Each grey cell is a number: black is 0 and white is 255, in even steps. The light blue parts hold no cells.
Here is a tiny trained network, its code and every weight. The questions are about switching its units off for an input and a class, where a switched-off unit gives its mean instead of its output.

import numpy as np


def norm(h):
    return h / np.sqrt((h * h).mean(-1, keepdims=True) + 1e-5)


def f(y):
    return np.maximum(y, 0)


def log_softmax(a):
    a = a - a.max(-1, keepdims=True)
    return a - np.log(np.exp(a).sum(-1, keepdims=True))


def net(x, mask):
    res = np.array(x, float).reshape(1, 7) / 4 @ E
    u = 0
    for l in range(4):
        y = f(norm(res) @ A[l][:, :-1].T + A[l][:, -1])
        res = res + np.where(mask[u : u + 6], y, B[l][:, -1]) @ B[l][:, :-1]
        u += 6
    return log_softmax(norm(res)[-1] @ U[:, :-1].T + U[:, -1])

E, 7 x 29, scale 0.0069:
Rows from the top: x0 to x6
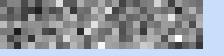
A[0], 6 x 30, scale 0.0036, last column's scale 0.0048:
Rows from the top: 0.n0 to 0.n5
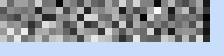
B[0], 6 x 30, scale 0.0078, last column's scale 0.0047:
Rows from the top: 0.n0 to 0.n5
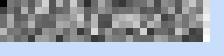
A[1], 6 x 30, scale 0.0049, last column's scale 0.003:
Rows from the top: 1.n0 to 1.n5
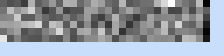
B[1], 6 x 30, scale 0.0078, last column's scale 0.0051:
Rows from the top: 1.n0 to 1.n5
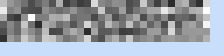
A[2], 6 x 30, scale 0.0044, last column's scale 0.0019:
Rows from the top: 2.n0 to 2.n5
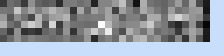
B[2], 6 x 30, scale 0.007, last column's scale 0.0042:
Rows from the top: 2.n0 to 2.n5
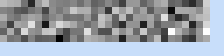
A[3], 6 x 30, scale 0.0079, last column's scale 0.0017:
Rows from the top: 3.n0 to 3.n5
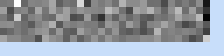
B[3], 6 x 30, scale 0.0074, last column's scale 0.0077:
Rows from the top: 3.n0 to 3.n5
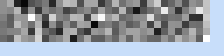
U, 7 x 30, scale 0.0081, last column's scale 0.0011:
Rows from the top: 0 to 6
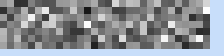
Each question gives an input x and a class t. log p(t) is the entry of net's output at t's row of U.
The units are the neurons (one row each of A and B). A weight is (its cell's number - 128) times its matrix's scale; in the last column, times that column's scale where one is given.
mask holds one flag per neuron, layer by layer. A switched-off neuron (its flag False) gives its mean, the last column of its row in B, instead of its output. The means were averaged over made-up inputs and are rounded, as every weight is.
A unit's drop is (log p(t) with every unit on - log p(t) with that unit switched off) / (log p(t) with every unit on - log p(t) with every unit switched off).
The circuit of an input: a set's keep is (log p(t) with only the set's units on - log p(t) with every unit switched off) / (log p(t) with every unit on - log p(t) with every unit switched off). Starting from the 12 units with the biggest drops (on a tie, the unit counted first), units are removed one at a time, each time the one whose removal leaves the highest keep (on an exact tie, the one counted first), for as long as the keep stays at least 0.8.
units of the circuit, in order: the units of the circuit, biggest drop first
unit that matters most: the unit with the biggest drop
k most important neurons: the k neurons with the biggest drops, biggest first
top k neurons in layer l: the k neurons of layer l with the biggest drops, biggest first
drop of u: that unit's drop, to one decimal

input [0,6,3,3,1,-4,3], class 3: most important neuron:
[2.n4]
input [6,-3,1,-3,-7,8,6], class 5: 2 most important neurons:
[3.n1 0.n2]
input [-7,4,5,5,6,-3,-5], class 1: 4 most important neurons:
[0.n0 3.n0 0.n3 2.n1]
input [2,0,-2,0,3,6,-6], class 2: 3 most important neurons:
[3.n2 1.n1 1.n2]
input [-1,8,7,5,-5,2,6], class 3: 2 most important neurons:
[2.n4 1.n5]
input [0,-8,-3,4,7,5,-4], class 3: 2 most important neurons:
[1.n3 3.n0]
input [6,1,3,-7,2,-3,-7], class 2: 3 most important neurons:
[3.n2 1.n2 0.n5]
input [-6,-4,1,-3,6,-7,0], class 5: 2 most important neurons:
[1.n1 3.n0]
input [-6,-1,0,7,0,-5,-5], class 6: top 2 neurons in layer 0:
[0.n5 0.n1]
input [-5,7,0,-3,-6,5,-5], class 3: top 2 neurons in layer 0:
[0.n2 0.n1]
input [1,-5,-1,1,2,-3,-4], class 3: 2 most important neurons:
[1.n3 2.n3]
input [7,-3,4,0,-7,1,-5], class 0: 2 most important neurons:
[3.n0 0.n3]
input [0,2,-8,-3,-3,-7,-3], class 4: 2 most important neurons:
[0.n4 3.n1]
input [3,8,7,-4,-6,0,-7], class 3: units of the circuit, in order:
[2.n4]
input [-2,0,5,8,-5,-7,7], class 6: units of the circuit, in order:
[0.n5 3.n3]
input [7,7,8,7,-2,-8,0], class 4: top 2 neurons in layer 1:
[1.n0 1.n3]
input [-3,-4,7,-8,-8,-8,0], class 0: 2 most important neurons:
[3.n0 0.n5]
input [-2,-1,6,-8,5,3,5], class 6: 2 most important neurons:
[2.n0 0.n4]
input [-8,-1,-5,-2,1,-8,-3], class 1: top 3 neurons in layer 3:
[3.n1 3.n5 3.n3]
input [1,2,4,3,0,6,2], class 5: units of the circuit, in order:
[3.n1]
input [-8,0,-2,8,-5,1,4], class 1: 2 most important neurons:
[0.n0 2.n0]
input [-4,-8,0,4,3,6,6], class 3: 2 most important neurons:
[1.n3 3.n2]
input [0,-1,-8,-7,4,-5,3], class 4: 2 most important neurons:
[0.n4 0.n5]
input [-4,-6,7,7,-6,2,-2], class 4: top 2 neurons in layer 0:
[0.n2 0.n1]
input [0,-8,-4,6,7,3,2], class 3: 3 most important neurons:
[1.n3 3.n0 0.n3]
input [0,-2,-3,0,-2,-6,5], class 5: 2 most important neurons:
[1.n1 3.n2]
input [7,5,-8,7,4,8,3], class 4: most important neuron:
[0.n4]
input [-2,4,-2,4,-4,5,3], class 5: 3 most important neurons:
[3.n1 1.n3 0.n2]
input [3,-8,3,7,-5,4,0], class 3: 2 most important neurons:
[1.n3 0.n2]
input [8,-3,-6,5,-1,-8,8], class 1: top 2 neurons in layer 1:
[1.n4 1.n2]
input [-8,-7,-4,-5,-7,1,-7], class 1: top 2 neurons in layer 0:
[0.n0 0.n2]
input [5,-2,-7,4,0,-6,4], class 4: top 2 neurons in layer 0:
[0.n4 0.n0]
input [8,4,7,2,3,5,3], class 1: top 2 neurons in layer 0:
[0.n1 0.n4]
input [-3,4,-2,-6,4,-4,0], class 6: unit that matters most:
2.n0
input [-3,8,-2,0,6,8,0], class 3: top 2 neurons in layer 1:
[1.n5 1.n1]
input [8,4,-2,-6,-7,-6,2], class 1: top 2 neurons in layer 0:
[0.n1 0.n2]
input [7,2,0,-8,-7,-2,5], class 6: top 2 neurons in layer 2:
[2.n0 2.n5]
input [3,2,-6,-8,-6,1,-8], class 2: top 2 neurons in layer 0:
[0.n5 0.n2]
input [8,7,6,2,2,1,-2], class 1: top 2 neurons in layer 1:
[1.n4 1.n3]
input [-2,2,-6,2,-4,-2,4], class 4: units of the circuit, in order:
[0.n4]
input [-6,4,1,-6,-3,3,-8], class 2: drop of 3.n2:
0.9
